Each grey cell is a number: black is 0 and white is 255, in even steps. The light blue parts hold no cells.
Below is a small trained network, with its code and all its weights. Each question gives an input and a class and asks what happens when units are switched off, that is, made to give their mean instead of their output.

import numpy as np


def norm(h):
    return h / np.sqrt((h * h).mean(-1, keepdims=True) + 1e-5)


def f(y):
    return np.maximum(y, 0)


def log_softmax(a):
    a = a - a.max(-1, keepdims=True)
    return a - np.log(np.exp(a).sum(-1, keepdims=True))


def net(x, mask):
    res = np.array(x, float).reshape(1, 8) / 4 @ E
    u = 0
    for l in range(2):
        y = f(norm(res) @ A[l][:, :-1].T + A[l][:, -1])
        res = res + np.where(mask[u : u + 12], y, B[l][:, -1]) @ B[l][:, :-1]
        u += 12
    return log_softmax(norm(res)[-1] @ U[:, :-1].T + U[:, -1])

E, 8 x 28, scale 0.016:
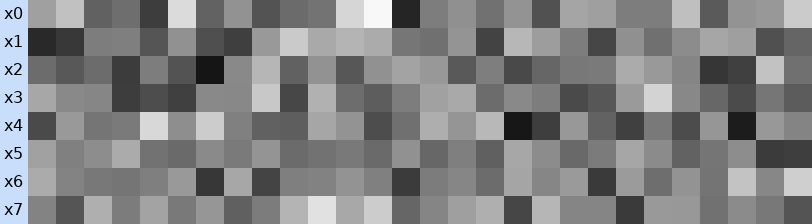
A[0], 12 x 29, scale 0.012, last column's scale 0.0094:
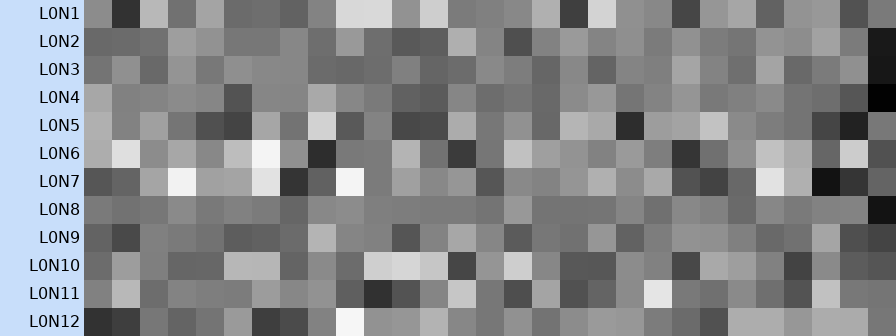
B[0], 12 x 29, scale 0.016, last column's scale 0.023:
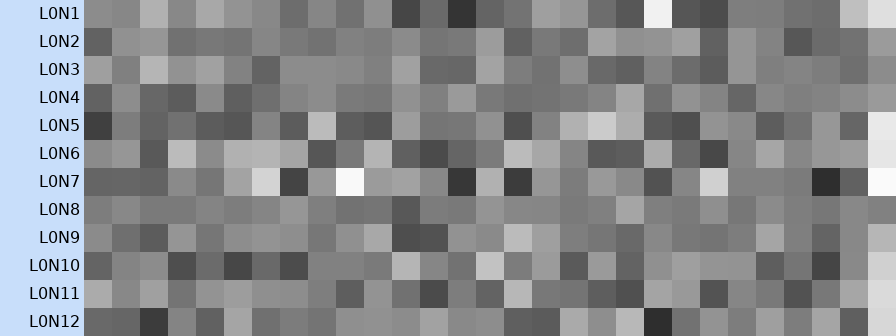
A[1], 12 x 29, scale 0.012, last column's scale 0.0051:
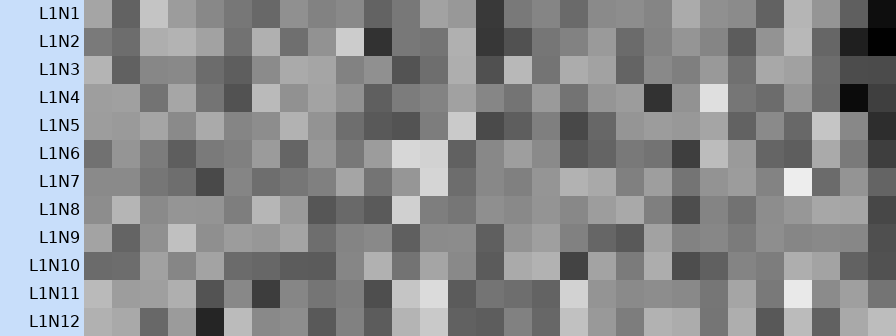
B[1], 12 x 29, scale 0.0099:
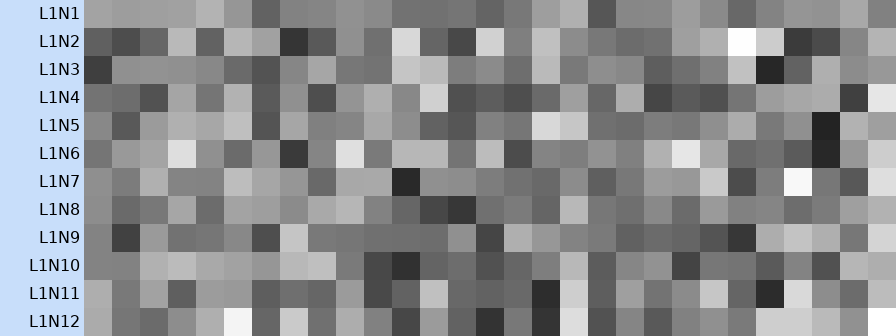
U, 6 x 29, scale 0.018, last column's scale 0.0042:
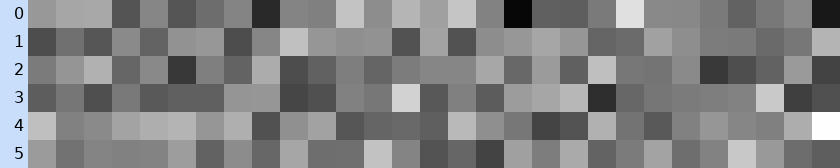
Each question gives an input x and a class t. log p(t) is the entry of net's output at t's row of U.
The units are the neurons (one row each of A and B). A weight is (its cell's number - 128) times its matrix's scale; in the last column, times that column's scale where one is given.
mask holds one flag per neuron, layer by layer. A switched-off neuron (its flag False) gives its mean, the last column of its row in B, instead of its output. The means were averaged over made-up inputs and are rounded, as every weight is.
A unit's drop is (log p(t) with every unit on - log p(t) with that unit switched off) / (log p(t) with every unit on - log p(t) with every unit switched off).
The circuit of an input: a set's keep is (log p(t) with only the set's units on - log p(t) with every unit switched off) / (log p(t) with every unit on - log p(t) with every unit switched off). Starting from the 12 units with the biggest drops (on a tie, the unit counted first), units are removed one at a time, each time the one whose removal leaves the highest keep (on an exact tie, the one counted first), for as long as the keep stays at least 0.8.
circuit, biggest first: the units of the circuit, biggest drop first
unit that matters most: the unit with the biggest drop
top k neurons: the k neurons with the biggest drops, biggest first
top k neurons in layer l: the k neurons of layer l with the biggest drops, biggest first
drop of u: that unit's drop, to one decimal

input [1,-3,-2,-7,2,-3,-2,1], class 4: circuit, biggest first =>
L0N6
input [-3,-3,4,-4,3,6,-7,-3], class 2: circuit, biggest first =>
L0N11, L0N5
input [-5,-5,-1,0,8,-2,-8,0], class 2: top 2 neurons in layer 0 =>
L0N6, L0N11
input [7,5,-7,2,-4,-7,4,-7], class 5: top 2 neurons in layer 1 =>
L1N11, L1N12
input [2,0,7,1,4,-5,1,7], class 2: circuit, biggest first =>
L0N10, L0N1
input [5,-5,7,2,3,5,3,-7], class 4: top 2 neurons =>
L0N5, L0N10
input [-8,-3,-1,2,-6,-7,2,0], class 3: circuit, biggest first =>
L0N7, L0N5
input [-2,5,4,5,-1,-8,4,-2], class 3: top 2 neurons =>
L0N7, L0N10
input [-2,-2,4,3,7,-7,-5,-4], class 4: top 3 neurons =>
L0N5, L0N11, L0N7
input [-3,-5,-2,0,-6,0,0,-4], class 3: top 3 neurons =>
L0N5, L0N1, L0N7
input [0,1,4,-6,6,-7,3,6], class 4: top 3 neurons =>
L0N1, L0N7, L0N5
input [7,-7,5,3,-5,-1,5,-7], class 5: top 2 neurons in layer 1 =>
L1N11, L1N12
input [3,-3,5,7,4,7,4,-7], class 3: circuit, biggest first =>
L0N1, L0N7
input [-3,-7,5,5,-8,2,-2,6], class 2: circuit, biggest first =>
L0N7
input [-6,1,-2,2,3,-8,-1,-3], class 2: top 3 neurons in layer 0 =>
L0N6, L0N7, L0N12
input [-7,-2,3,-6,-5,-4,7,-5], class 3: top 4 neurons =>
L0N7, L0N1, L0N6, L0N2
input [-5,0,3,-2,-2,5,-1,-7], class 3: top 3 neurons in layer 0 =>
L0N5, L0N7, L0N1
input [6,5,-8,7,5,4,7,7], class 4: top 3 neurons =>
L0N6, L0N5, L0N1
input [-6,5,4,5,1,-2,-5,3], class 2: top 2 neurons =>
L0N1, L0N7
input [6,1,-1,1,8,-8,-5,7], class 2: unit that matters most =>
L0N10
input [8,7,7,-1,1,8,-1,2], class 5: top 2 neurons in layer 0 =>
L0N7, L0N5
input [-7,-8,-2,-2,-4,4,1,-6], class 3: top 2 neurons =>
L0N5, L0N1
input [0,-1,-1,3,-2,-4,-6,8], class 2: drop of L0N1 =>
0.7
